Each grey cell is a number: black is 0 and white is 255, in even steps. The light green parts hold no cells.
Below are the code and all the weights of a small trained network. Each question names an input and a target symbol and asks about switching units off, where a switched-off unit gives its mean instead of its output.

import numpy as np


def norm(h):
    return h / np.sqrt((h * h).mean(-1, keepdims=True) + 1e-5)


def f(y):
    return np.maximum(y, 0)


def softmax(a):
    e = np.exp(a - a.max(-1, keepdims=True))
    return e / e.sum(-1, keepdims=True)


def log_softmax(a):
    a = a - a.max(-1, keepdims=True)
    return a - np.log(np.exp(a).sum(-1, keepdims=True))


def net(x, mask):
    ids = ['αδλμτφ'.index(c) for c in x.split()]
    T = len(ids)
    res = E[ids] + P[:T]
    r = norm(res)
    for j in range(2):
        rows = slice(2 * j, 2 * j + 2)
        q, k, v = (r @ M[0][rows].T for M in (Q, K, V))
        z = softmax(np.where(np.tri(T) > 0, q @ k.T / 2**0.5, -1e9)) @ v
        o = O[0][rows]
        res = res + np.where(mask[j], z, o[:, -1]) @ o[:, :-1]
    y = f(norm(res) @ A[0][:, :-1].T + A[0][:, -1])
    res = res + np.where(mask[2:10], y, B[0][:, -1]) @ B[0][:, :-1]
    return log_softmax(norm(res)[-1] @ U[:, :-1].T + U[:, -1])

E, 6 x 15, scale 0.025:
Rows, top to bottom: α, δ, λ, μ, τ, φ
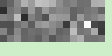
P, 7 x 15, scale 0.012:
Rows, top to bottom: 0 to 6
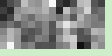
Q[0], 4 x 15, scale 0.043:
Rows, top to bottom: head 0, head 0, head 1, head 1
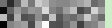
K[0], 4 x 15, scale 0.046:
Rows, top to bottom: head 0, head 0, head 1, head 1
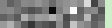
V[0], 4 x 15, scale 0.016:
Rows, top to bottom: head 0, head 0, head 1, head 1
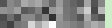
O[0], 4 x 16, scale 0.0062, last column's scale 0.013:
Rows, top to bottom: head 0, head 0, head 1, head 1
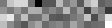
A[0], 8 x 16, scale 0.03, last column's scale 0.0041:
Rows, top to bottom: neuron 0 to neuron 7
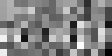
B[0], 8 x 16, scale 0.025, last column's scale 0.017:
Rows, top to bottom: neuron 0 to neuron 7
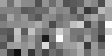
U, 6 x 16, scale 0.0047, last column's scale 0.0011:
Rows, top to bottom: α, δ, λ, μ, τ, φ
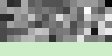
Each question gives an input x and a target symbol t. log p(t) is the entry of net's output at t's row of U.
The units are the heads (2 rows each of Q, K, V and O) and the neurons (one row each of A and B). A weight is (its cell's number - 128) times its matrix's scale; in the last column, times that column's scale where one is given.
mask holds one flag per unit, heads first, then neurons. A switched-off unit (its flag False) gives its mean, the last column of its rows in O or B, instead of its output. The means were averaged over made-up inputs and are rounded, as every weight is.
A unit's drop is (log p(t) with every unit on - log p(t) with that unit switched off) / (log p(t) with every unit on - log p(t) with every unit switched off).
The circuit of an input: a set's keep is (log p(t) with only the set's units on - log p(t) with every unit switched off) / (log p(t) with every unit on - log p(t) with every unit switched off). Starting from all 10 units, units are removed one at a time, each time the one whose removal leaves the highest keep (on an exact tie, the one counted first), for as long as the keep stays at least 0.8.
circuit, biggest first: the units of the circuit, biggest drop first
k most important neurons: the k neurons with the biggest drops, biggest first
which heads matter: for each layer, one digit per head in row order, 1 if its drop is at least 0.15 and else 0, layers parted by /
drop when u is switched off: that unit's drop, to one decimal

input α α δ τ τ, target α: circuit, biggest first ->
(neuron 7)
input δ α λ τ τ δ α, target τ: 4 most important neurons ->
(neuron 5; neuron 7; neuron 3; neuron 6)
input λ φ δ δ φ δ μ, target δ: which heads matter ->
01
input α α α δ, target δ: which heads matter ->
01
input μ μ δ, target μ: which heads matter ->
11
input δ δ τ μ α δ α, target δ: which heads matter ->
00
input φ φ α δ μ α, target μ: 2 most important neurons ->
(neuron 1; neuron 5)
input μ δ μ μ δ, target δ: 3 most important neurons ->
(neuron 7; neuron 6; neuron 5)
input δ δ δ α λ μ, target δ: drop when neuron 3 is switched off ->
0.3
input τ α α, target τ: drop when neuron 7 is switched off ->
0.5
